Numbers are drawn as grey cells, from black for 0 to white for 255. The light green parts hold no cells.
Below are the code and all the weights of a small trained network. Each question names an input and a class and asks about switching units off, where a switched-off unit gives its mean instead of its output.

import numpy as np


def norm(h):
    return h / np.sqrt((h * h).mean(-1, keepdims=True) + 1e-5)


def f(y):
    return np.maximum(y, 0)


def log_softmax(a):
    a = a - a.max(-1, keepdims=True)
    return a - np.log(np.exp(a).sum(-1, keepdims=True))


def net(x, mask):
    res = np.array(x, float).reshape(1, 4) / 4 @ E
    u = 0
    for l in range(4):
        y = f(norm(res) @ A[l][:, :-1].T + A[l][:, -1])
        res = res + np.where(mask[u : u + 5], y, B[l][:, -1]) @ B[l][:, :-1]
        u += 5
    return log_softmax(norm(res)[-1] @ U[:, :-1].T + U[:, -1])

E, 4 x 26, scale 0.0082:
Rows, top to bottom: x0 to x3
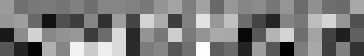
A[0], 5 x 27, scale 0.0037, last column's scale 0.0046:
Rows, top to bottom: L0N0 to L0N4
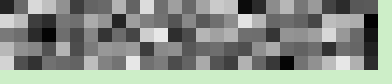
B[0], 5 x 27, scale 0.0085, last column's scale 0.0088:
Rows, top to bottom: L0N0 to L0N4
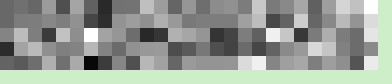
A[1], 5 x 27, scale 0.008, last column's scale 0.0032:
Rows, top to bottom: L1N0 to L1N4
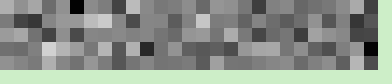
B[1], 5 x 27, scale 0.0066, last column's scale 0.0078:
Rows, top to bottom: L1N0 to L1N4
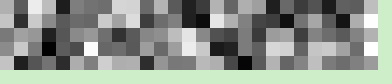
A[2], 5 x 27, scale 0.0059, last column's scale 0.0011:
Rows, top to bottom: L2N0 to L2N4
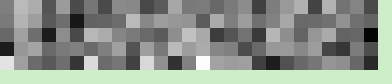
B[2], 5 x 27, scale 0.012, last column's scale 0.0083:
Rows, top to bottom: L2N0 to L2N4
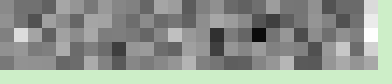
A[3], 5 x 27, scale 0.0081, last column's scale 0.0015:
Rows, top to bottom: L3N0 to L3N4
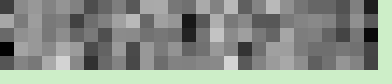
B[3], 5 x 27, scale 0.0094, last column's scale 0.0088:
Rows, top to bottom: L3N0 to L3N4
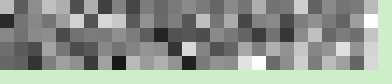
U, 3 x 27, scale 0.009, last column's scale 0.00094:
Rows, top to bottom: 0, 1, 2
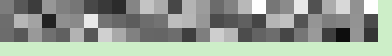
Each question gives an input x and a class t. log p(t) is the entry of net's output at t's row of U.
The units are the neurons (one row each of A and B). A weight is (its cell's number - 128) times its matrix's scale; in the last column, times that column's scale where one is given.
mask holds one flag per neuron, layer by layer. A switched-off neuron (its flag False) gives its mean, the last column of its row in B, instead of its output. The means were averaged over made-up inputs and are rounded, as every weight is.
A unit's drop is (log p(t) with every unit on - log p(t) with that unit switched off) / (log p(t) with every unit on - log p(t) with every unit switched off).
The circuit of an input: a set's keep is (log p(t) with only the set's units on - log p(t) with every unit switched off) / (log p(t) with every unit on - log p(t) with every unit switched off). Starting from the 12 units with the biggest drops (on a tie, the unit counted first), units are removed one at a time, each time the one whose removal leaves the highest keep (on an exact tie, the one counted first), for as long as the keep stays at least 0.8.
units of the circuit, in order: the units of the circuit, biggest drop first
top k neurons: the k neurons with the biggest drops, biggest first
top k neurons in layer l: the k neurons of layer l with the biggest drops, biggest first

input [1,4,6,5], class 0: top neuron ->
(L0N0)
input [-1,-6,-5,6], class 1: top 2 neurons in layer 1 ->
(L1N3, L1N0)
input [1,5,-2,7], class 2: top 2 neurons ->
(L1N1, L1N3)
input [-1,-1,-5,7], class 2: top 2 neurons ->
(L1N1, L0N0)
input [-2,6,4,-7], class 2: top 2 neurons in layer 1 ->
(L1N0, L1N3)
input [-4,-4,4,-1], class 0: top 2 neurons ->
(L0N0, L0N2)
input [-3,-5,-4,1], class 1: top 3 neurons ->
(L1N3, L0N0, L3N4)
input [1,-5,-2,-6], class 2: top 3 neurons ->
(L1N0, L0N2, L2N1)
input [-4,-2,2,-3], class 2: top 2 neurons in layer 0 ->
(L0N4, L0N2)
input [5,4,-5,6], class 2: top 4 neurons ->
(L1N1, L0N0, L1N3, L2N3)
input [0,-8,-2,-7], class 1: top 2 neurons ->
(L1N3, L1N1)
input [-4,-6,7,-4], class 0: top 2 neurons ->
(L0N0, L0N2)
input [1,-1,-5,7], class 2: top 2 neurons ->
(L1N1, L0N0)
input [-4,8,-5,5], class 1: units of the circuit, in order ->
(L0N2)
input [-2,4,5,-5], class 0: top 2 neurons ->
(L0N0, L1N1)
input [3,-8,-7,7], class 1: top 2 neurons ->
(L1N3, L0N0)
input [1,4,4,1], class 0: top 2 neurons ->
(L0N0, L1N3)
